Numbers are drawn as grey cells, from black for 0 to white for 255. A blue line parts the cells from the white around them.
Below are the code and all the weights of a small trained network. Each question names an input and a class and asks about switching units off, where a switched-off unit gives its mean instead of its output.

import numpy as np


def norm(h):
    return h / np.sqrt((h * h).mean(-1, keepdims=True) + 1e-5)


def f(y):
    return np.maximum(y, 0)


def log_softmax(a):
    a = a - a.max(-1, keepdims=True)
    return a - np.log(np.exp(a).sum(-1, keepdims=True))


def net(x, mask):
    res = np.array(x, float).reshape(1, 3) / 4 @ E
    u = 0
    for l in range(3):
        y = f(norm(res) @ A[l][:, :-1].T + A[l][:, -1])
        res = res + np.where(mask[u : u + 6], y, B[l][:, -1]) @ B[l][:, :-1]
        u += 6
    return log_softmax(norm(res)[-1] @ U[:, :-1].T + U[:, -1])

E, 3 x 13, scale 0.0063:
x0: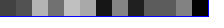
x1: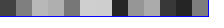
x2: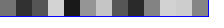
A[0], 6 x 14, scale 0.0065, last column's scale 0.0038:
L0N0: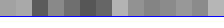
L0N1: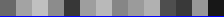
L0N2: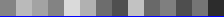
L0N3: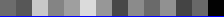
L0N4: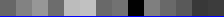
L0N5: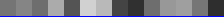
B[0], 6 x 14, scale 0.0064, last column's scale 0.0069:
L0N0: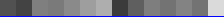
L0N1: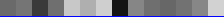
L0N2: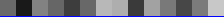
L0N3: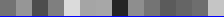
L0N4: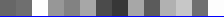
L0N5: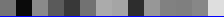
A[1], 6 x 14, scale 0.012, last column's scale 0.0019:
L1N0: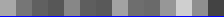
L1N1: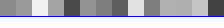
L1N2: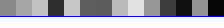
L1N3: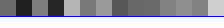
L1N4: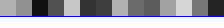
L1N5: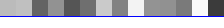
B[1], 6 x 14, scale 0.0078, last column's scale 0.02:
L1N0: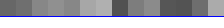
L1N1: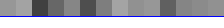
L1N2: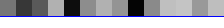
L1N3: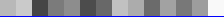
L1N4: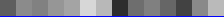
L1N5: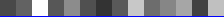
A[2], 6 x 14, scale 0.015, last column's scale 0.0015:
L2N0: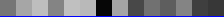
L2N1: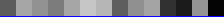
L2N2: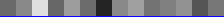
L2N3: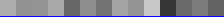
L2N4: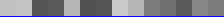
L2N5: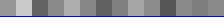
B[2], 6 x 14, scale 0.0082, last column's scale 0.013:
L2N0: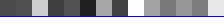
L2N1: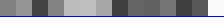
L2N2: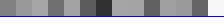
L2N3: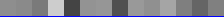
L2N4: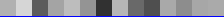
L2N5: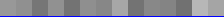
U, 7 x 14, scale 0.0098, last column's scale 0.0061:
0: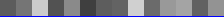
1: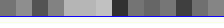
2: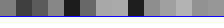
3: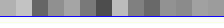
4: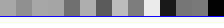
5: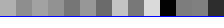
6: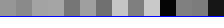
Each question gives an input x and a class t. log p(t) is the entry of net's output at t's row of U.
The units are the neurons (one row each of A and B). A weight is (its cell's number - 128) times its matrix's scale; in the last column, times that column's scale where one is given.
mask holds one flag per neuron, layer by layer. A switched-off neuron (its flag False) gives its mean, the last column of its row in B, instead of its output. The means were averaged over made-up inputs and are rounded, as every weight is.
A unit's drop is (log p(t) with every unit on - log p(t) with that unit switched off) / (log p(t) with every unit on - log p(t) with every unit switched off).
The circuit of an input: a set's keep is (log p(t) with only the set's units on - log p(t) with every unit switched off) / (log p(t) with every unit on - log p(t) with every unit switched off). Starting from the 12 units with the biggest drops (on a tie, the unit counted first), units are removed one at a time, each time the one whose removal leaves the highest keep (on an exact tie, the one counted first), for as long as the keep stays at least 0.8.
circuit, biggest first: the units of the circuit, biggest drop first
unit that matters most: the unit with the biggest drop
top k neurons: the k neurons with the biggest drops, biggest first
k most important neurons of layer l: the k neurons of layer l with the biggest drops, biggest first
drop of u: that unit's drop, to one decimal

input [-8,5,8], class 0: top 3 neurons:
(L1N5 L1N2 L0N2)
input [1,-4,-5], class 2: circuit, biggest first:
(L1N2)
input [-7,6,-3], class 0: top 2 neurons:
(L1N5 L1N4)
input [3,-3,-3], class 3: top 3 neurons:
(L2N4 L1N5 L1N3)
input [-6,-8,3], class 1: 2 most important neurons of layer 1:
(L1N4 L1N0)
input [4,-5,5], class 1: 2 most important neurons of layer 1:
(L1N5 L1N2)
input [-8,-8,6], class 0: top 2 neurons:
(L1N5 L1N2)
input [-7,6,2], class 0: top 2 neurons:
(L1N5 L1N4)
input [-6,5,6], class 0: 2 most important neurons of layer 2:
(L2N1 L2N5)
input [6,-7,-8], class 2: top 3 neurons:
(L1N2 L1N5 L2N1)
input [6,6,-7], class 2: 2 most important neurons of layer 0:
(L0N2 L0N0)
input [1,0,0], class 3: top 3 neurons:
(L1N1 L1N5 L2N4)
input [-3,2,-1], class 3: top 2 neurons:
(L0N1 L1N2)
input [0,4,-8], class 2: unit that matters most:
L1N2
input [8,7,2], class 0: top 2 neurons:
(L0N4 L1N4)
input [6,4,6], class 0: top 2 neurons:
(L0N4 L1N2)
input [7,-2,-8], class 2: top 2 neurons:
(L1N2 L1N5)
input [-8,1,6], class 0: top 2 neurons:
(L1N5 L1N2)
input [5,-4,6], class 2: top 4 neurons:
(L1N5 L0N5 L2N2 L2N1)
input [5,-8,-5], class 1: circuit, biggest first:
(L1N4)
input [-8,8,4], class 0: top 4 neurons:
(L1N5 L1N4 L0N0 L1N0)
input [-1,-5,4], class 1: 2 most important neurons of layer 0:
(L0N4 L0N2)
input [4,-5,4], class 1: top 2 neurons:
(L1N5 L1N0)
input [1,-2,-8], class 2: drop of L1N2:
0.6
